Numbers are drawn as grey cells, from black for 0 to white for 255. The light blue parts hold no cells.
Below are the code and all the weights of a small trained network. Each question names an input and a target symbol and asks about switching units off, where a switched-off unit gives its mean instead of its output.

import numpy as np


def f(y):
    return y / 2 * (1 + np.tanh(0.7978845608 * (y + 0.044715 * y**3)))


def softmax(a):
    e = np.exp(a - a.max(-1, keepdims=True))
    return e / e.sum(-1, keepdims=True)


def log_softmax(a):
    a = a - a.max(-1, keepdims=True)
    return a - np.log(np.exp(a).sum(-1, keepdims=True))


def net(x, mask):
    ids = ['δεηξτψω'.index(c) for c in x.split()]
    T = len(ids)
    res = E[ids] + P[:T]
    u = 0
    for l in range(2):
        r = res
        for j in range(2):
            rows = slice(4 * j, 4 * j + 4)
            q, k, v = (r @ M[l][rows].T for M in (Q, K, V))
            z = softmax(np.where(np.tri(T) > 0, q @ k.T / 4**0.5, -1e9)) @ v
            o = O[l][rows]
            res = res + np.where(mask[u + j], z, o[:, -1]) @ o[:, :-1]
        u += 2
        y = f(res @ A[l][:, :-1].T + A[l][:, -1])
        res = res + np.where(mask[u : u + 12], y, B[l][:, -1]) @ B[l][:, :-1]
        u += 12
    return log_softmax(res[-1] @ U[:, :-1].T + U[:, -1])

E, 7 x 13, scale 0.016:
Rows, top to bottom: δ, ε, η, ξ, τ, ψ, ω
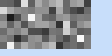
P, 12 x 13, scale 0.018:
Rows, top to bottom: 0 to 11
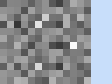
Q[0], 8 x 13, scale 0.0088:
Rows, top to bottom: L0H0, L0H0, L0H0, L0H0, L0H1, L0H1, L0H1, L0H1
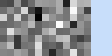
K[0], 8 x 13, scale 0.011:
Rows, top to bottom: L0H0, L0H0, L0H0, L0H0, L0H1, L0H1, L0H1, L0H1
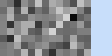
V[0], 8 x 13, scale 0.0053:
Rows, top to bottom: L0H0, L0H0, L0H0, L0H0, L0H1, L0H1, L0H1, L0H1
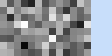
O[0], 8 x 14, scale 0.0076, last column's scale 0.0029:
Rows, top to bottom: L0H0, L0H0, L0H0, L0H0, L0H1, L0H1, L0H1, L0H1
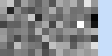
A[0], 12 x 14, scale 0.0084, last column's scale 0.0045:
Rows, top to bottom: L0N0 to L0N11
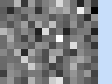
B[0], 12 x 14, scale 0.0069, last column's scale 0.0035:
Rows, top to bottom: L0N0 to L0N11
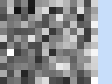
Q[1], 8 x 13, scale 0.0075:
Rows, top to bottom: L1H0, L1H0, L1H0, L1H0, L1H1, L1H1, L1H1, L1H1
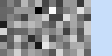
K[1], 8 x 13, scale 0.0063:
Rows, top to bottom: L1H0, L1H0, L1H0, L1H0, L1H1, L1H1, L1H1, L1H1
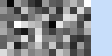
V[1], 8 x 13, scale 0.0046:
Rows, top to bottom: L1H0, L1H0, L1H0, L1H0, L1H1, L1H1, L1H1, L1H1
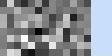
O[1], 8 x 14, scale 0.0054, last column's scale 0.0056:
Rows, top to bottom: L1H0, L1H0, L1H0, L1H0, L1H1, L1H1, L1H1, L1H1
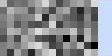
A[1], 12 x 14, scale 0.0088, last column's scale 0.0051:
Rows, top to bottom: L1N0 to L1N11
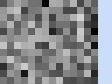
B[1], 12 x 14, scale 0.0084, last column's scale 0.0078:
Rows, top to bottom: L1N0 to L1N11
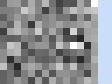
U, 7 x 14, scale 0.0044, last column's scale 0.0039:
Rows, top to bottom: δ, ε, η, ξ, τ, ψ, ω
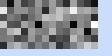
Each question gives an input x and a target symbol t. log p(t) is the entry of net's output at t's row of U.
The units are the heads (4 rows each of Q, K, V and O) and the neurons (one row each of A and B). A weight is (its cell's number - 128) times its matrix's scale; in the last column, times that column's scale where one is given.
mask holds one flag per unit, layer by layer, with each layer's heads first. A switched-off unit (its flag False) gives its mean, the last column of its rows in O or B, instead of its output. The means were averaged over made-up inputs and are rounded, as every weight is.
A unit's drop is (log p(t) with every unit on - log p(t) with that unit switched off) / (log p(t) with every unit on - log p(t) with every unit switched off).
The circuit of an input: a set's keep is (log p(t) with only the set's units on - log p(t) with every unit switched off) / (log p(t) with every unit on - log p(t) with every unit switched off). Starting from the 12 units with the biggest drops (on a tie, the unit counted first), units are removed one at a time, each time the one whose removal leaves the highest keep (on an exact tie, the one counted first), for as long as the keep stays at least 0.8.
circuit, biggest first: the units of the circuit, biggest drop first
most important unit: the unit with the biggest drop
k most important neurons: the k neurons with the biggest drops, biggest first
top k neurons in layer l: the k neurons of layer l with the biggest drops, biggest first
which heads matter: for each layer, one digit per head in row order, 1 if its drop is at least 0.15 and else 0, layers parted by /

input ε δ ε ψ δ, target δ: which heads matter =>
00 / 00
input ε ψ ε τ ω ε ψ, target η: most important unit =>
L0H1
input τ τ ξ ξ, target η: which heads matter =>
01 / 01
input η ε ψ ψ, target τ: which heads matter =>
10 / 01
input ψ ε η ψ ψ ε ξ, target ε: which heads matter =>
10 / 01
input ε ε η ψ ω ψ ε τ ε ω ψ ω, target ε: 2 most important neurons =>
(L1N9 L1N6)
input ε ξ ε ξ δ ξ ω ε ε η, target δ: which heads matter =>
10 / 00
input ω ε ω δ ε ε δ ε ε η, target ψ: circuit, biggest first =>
(L1H1 L0H1)
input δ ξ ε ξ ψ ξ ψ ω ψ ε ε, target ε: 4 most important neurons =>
(L1N1 L0N5 L1N0 L1N11)
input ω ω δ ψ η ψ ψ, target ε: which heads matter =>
11 / 01
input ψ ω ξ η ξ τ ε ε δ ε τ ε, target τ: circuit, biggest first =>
(L1N6 L1H0 L1N0)
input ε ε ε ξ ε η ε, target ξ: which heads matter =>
10 / 01
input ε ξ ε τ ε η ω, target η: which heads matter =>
01 / 00
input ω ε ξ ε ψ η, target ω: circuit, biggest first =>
(L0N1 L0H0 L1N4 L0N5)
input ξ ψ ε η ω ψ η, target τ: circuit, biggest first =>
(L1H1 L1N7 L1N2)
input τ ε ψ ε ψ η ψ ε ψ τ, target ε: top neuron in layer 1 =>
(L1N9)
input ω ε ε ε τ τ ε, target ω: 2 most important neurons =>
(L1N0 L0N6)
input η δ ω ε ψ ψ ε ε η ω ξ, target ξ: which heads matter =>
00 / 00
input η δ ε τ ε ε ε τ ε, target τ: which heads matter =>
01 / 10
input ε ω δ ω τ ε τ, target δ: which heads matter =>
10 / 00
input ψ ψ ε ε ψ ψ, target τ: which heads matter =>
10 / 10
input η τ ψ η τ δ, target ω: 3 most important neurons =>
(L1N4 L0N1 L0N5)
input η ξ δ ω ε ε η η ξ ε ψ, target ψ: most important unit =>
L0N7
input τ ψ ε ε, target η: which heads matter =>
01 / 01
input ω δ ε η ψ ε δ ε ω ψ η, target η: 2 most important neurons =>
(L0N11 L0N7)
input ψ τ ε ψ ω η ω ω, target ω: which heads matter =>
00 / 00
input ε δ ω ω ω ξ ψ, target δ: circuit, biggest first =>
(L0H0)
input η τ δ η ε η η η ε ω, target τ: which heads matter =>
10 / 01
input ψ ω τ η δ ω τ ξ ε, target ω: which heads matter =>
11 / 11
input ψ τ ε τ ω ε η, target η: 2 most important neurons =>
(L0N9 L0N6)
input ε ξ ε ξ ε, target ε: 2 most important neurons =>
(L0N5 L1N1)
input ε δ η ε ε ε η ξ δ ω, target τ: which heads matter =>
00 / 01
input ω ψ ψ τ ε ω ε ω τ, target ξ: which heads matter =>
10 / 00
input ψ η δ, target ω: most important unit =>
L1H1
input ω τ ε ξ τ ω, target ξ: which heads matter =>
11 / 00
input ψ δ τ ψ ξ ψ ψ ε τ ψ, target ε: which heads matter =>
10 / 11
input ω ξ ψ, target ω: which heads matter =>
00 / 01
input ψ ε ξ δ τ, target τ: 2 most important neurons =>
(L0N5 L1N0)
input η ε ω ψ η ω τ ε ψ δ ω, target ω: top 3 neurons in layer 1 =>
(L1N1 L1N11 L1N3)
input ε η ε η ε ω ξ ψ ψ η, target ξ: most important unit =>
L0H1
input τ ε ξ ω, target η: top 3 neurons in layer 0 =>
(L0N9 L0N2 L0N10)
